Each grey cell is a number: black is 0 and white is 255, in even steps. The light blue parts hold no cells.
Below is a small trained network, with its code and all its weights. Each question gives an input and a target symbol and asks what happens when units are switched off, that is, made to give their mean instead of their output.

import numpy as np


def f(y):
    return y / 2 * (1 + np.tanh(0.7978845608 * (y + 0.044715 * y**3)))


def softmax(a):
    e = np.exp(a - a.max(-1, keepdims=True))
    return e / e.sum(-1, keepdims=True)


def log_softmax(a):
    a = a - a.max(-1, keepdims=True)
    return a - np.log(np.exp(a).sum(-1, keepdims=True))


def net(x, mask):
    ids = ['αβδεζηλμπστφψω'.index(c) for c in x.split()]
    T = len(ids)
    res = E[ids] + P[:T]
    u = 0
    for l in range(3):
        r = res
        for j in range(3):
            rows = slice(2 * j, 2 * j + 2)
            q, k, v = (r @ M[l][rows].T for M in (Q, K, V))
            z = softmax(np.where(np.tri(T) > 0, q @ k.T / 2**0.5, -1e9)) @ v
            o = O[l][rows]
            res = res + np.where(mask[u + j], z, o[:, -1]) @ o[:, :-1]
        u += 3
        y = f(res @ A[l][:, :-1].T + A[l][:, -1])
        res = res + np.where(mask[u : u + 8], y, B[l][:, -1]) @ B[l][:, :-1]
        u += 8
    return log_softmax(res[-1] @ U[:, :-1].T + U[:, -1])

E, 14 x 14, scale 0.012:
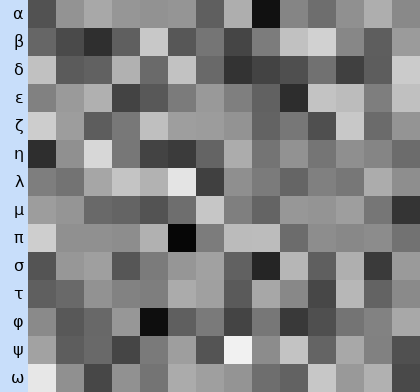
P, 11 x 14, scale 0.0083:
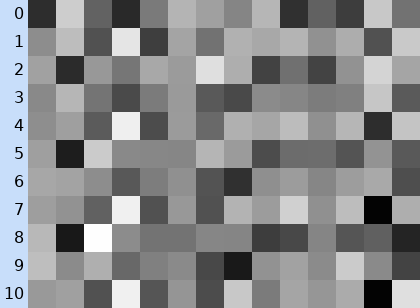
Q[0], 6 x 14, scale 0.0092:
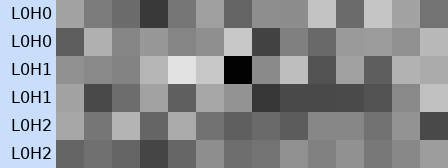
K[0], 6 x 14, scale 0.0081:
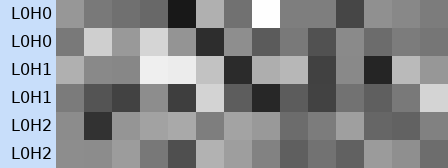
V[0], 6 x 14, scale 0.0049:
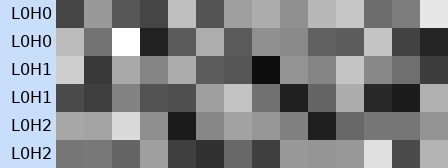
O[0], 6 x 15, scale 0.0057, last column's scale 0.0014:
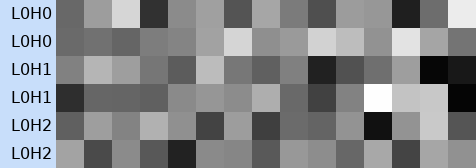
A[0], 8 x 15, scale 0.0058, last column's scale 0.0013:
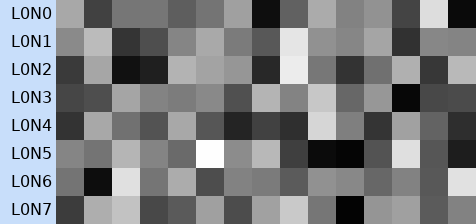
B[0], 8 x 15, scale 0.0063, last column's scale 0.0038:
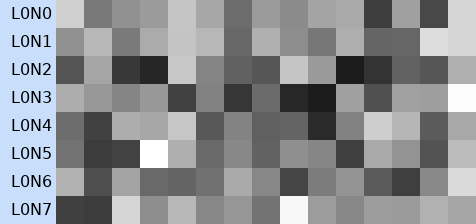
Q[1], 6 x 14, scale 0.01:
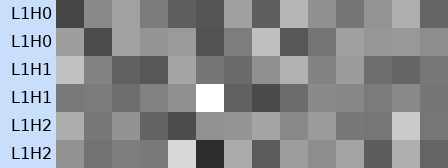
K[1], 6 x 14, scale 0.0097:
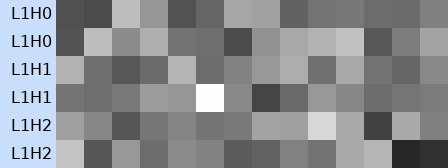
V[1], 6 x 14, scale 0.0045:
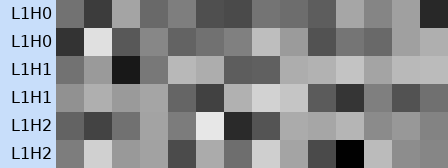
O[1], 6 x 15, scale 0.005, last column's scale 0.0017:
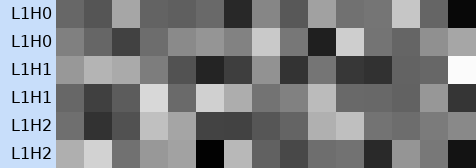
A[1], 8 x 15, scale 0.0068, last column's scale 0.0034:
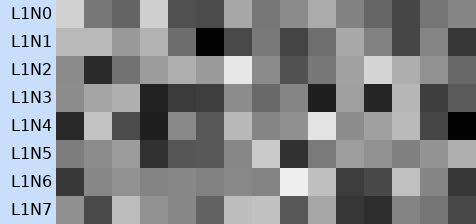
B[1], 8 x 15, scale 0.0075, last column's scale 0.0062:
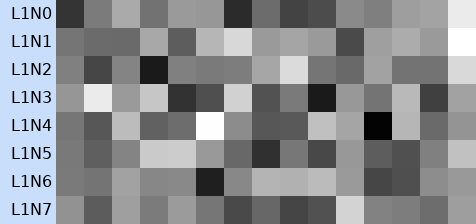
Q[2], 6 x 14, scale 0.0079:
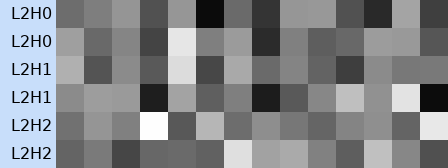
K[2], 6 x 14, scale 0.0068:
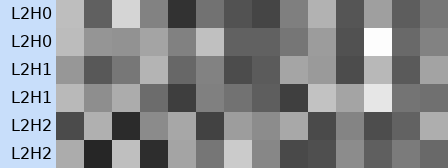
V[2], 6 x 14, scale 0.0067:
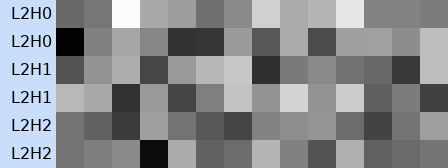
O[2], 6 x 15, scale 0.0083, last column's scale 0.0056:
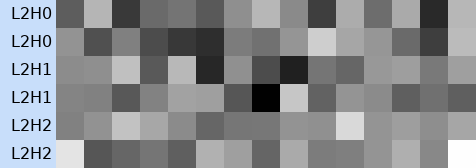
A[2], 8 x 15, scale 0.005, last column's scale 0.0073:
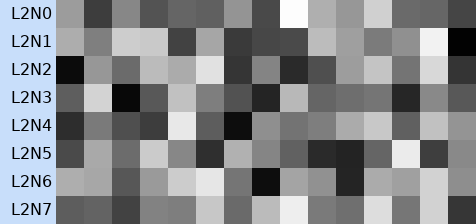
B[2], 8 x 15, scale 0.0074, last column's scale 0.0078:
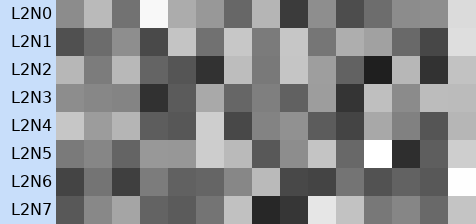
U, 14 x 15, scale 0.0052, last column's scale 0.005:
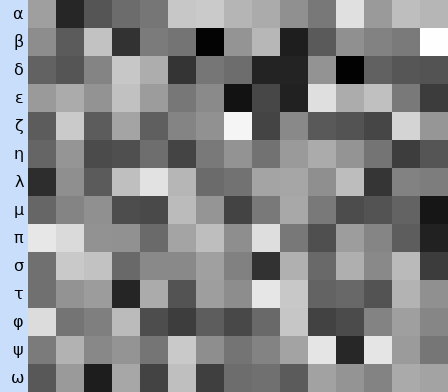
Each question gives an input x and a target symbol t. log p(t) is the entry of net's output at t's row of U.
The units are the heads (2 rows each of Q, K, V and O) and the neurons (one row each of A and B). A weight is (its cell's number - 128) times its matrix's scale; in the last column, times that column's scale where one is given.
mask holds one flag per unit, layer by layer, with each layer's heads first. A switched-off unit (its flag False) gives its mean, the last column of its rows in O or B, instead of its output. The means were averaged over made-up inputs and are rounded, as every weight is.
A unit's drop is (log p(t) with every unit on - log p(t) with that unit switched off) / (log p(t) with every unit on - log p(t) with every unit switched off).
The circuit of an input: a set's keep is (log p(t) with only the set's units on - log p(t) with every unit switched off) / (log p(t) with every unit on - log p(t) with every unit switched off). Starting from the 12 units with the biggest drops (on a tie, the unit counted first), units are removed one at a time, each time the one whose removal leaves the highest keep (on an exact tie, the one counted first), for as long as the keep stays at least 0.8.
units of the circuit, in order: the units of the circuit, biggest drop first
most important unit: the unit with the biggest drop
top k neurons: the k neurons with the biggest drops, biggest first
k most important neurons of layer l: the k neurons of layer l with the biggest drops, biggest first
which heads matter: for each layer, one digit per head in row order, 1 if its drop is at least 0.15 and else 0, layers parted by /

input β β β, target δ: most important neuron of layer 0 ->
[L0N3]
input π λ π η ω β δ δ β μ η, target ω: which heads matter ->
000 / 000 / 010
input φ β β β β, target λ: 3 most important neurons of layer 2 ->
[L2N1; L2N0; L2N2]
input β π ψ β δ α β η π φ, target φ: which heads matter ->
010 / 110 / 100
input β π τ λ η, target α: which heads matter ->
100 / 000 / 001
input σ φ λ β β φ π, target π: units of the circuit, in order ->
[L0H1; L1N3; L2N5]
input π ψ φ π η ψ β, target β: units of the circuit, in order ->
[L1H2; L0N4; L2N4; L1N1]
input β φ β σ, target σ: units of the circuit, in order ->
[L2H1; L2H2; L2N6]
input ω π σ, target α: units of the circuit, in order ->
[L1N2; L0H1]
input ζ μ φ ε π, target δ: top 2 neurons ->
[L2N6; L1N0]
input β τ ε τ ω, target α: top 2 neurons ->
[L0N2; L1N1]
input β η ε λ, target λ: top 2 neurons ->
[L2N5; L0N5]
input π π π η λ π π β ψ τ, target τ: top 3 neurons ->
[L1N6; L0N7; L0N2]
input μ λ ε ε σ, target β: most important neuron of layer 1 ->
[L1N4]
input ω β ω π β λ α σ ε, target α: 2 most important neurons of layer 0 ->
[L0N5; L0N1]
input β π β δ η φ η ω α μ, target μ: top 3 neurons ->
[L1N4; L1N3; L0N2]
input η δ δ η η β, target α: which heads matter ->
000 / 001 / 000
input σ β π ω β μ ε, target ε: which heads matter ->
000 / 010 / 000
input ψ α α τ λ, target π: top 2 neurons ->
[L1N4; L2N2]
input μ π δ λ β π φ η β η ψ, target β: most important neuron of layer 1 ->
[L1N4]
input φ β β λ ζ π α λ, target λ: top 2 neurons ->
[L2N1; L1N3]
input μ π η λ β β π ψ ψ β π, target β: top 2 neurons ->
[L1N4; L1N0]
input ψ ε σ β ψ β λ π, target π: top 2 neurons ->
[L1N4; L2N2]
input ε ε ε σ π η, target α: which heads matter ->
010 / 110 / 001
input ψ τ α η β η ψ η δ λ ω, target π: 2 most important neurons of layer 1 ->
[L1N4; L1N0]
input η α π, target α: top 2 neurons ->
[L1N2; L0N3]
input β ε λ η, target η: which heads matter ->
000 / 100 / 100
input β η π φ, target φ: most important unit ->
L2H0
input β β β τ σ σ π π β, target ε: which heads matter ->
111 / 000 / 000
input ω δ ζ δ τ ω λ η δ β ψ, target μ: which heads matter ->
000 / 000 / 110
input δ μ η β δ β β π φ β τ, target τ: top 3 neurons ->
[L2N1; L0N5; L2N2]
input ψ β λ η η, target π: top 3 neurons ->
[L1N4; L2N2; L2N5]
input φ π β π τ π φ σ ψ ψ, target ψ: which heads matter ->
100 / 000 / 000
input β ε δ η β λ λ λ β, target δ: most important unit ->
L0N6
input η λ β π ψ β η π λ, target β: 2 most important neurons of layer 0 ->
[L0N5; L0N6]
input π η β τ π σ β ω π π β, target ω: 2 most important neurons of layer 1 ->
[L1N1; L1N6]
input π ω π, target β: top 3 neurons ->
[L1N7; L1N2; L2N4]
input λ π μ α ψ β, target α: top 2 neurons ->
[L1N2; L1N0]
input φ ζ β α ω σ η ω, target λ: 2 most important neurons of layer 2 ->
[L2N1; L2N0]
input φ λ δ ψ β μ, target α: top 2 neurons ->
[L1N2; L0N5]
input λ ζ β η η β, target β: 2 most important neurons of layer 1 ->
[L1N1; L1N5]
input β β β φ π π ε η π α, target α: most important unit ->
L1H1
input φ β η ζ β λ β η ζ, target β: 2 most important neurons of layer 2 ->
[L2N5; L2N0]
